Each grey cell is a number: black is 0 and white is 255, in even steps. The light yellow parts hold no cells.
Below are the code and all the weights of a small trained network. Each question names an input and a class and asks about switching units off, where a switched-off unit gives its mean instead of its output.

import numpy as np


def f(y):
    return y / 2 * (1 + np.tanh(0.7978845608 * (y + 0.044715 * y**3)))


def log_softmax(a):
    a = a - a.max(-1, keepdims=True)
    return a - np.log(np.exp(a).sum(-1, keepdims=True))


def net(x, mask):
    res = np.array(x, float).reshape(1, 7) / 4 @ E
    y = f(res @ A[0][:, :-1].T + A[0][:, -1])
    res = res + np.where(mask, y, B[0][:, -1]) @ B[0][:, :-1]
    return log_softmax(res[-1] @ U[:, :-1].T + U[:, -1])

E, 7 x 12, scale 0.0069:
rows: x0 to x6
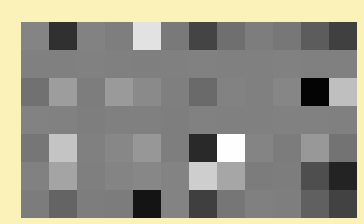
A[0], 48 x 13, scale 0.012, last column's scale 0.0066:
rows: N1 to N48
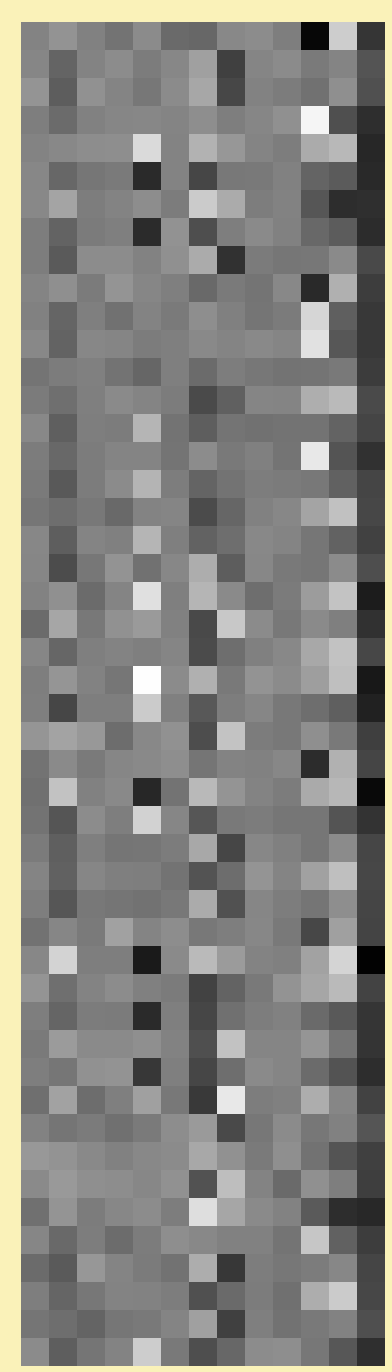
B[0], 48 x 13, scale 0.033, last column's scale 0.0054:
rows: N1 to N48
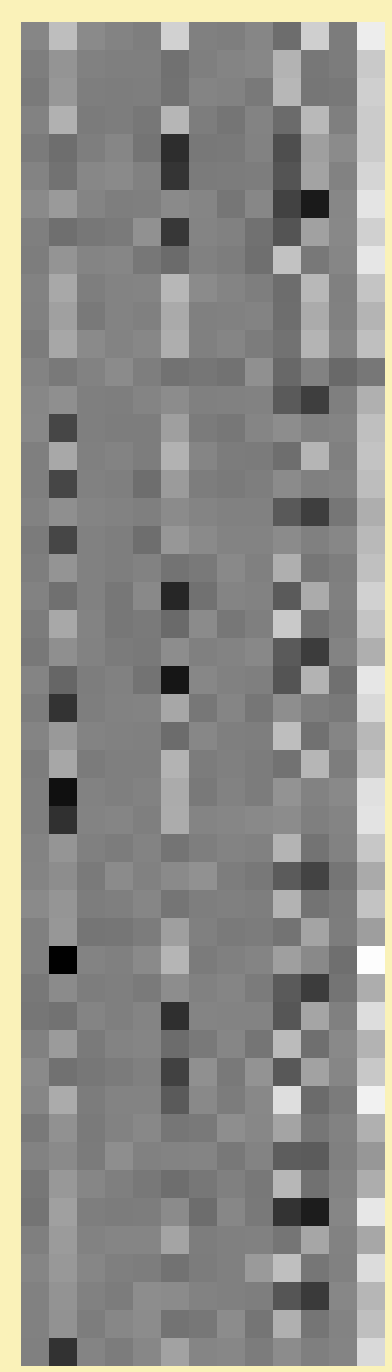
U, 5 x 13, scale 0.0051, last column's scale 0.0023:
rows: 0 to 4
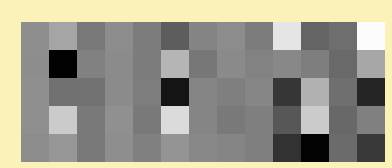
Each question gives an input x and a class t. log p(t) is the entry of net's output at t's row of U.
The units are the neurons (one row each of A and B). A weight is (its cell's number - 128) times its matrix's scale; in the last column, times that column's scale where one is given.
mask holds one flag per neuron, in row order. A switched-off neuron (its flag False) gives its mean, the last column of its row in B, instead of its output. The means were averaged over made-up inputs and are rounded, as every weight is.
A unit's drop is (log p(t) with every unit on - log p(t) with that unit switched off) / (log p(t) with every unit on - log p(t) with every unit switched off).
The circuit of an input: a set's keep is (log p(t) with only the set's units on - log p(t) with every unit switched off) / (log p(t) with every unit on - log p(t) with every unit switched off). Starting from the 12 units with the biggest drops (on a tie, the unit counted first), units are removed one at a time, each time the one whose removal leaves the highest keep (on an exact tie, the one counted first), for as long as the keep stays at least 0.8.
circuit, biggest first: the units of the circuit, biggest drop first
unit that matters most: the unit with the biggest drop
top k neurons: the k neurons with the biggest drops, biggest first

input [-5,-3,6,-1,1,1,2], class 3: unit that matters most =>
N1
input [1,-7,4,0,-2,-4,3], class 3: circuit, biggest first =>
(N1 N10)
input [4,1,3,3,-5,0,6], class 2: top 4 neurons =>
(N36 N6 N8 N38)
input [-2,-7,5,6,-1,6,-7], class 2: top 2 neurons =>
(N24 N21)
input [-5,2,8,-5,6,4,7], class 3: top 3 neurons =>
(N1 N10 N27)
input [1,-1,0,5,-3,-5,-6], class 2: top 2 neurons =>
(N24 N21)
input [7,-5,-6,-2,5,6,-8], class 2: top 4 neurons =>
(N24 N5 N21 N34)
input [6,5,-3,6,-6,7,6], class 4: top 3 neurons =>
(N43 N7 N39)
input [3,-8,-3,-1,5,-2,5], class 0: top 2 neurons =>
(N39 N24)
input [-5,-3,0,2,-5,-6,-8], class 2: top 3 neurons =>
(N24 N21 N5)
